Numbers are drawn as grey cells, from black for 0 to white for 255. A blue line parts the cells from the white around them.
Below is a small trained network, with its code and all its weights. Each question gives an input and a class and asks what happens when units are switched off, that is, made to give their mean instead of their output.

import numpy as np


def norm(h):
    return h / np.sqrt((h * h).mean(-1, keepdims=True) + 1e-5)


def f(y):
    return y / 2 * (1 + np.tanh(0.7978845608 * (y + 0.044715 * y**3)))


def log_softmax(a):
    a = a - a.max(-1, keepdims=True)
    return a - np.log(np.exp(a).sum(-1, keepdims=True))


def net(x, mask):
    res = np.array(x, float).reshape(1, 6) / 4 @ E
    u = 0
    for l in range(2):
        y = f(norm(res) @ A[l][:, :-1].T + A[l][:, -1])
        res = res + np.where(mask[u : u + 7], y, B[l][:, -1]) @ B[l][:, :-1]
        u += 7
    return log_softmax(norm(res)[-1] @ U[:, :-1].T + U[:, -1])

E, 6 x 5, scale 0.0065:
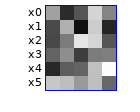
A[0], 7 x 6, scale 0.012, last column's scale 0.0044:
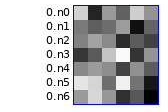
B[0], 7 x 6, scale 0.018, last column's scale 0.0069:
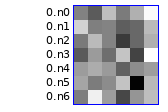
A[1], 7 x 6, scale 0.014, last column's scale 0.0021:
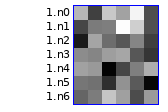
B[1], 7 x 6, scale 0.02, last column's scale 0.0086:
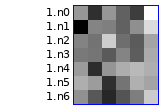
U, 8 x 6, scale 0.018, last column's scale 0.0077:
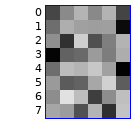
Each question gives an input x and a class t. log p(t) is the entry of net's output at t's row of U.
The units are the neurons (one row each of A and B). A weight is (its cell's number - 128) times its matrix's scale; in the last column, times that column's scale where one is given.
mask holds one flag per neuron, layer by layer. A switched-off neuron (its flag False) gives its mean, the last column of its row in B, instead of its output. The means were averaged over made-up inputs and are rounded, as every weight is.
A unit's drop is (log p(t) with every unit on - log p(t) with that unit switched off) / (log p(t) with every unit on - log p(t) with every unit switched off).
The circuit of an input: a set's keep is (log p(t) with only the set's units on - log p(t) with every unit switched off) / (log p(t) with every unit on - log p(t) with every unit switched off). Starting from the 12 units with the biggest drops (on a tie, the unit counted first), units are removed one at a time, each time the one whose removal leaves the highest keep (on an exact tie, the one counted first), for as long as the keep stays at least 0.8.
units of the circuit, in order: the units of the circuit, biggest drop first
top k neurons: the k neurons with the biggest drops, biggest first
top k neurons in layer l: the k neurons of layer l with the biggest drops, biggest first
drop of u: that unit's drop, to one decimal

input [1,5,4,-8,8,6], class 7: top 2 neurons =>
0.n5, 0.n0
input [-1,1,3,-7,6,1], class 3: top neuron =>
1.n1
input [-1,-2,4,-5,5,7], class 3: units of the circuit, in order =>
1.n1, 0.n1
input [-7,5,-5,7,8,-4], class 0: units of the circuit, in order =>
1.n0, 1.n2, 1.n6
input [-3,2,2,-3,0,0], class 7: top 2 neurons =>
0.n3, 1.n1
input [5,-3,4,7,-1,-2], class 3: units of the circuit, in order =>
0.n3, 0.n5
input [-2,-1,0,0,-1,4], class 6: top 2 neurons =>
0.n6, 0.n3
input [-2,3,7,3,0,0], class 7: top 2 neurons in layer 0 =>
0.n1, 0.n0
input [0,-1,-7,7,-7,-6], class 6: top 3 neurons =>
0.n6, 1.n0, 0.n2
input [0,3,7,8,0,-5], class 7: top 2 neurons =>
0.n1, 0.n0
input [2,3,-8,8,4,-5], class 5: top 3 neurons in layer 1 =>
1.n4, 1.n5, 1.n0
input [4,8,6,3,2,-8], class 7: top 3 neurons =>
0.n1, 0.n0, 1.n5
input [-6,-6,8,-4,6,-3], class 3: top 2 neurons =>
1.n1, 0.n3
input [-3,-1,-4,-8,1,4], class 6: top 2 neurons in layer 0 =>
0.n6, 0.n4
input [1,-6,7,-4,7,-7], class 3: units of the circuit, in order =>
1.n1
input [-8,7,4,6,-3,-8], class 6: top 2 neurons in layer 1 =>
1.n0, 1.n6
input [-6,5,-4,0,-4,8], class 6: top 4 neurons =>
0.n6, 0.n3, 0.n2, 1.n0
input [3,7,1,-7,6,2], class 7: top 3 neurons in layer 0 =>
0.n5, 0.n0, 0.n1
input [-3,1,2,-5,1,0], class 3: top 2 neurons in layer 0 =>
0.n5, 0.n1
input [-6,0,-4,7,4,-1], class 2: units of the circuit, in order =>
1.n2
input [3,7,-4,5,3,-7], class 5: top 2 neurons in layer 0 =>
0.n0, 0.n3
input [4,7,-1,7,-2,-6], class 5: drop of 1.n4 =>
0.2
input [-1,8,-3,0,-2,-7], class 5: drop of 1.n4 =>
0.2
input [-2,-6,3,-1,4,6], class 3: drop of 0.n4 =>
0.1
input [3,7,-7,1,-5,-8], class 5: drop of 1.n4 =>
0.3
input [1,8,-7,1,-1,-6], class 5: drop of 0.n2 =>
0.0
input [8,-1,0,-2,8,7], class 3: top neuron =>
1.n1
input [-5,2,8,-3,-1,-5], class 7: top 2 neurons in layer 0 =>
0.n0, 0.n1
